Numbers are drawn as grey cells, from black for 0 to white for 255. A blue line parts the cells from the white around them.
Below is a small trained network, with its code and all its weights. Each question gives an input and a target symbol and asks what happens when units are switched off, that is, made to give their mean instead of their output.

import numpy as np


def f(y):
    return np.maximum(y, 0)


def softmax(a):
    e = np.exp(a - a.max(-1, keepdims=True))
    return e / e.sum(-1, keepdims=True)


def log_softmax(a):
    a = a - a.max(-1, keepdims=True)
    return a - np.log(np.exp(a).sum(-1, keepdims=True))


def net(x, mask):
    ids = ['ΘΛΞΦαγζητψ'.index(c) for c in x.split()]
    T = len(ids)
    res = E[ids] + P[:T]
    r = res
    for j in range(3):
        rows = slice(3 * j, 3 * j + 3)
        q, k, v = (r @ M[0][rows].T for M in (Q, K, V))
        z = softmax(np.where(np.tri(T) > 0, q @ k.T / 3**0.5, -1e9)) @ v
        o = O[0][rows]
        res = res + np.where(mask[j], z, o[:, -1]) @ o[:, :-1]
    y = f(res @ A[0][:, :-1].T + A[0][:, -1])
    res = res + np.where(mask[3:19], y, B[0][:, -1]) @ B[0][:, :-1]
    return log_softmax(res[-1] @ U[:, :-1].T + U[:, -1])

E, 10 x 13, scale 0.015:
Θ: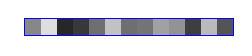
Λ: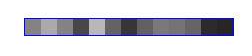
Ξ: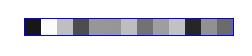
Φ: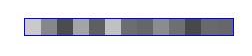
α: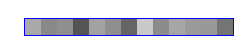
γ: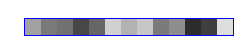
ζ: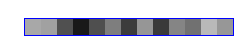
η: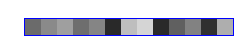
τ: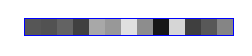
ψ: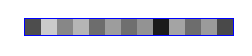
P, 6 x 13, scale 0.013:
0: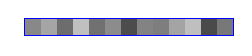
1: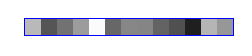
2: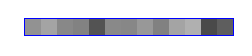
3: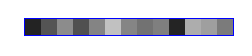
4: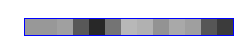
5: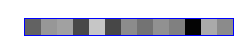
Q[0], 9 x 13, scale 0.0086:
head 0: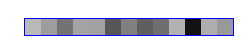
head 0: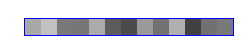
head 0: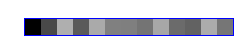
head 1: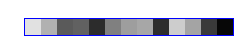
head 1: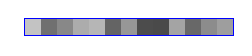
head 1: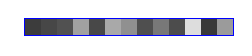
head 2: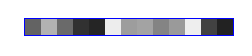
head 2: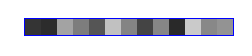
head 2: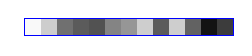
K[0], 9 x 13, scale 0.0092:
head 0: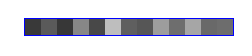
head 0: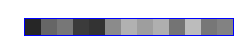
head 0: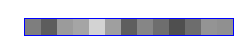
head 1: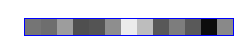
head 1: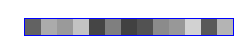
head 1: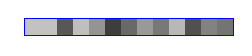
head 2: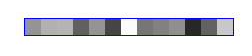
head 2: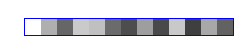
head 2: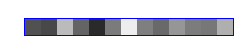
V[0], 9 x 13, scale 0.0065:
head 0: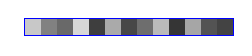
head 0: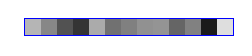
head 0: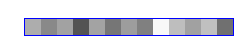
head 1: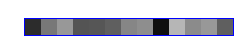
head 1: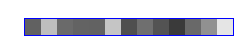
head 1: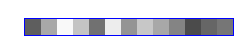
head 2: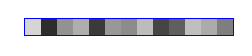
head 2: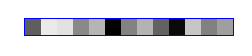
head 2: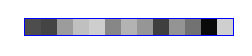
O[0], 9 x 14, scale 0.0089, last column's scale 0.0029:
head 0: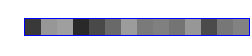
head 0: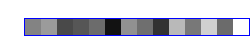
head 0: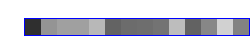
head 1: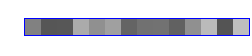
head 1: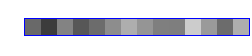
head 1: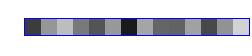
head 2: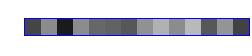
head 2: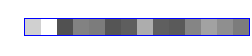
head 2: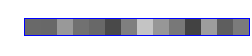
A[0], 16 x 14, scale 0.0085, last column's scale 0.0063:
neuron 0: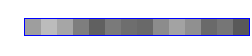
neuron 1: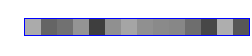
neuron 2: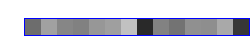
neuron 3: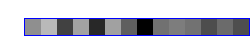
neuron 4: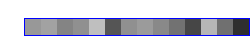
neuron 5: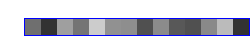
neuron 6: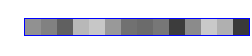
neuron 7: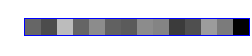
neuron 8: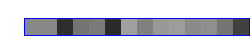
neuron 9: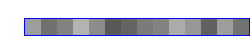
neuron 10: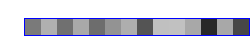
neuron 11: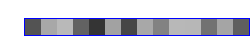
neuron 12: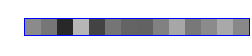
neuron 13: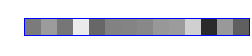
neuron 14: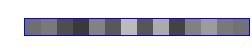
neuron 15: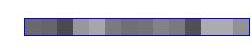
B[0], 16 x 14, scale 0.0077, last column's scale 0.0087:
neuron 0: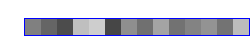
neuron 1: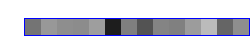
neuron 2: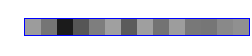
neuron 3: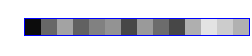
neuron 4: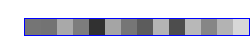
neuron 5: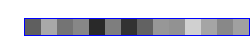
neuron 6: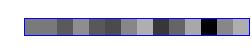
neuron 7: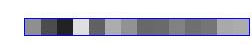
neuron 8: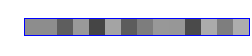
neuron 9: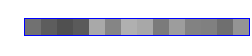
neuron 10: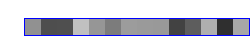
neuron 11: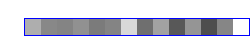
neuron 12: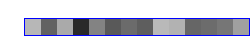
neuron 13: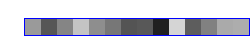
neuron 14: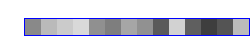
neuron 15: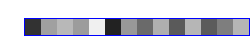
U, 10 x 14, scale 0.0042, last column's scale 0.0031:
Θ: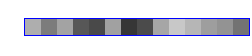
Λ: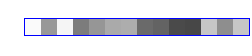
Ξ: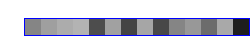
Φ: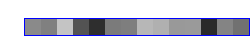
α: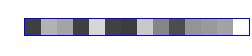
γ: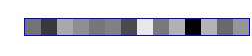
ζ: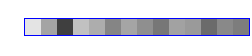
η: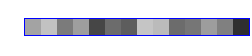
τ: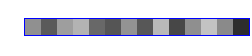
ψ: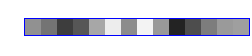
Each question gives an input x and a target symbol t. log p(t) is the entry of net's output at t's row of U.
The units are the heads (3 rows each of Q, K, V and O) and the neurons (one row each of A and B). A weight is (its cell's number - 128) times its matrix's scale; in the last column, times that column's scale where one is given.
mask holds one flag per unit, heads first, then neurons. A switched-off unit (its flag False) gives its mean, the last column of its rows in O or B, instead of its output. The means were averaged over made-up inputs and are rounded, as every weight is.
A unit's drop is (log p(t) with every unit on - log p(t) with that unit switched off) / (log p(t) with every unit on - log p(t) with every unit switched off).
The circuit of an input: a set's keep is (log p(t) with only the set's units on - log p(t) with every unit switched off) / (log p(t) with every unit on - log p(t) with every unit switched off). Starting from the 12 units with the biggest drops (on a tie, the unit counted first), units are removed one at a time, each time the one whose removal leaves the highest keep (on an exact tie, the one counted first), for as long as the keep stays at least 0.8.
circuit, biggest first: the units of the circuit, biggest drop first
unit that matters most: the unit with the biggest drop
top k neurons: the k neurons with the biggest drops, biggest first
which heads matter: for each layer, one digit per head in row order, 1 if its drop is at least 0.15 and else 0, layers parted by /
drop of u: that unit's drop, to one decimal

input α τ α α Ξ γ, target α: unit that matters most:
neuron 15
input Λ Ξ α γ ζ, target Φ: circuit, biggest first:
(head 1; neuron 11)
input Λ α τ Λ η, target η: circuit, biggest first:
(head 2; neuron 8)
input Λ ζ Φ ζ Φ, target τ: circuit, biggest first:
(neuron 10; head 2; neuron 3; neuron 1)
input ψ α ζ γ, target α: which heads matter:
100
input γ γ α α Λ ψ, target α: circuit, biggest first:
(neuron 15; head 2; head 0; neuron 11)
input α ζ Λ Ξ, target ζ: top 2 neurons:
(neuron 14; neuron 2)
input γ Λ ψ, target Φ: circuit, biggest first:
(head 2; head 1; neuron 11)
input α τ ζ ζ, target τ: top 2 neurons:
(neuron 15; neuron 4)
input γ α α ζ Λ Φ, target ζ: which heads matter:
011
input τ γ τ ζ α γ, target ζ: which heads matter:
011
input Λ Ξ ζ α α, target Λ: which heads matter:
001
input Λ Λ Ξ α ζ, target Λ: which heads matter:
001
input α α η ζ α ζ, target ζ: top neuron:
(neuron 14)
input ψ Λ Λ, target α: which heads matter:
110
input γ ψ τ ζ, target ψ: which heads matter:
100
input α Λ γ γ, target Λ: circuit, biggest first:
(head 2; head 1)
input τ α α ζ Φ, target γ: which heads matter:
011
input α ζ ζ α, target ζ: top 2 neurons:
(neuron 14; neuron 6)
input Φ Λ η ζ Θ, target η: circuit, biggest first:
(head 2)
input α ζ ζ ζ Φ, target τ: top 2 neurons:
(neuron 10; neuron 3)
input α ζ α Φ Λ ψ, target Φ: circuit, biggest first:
(head 0; head 1; head 2)
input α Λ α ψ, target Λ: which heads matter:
011
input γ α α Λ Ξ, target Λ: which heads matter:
001
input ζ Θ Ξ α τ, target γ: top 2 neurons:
(neuron 11; neuron 4)
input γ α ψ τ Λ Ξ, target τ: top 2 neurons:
(neuron 4; neuron 15)
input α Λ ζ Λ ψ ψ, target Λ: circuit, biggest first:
(head 2)
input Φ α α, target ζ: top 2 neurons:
(neuron 11; neuron 13)
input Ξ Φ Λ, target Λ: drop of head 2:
1.0
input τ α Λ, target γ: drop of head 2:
0.7
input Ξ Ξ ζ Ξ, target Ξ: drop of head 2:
0.4
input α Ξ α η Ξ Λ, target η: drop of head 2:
0.8
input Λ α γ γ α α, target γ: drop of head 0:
0.6
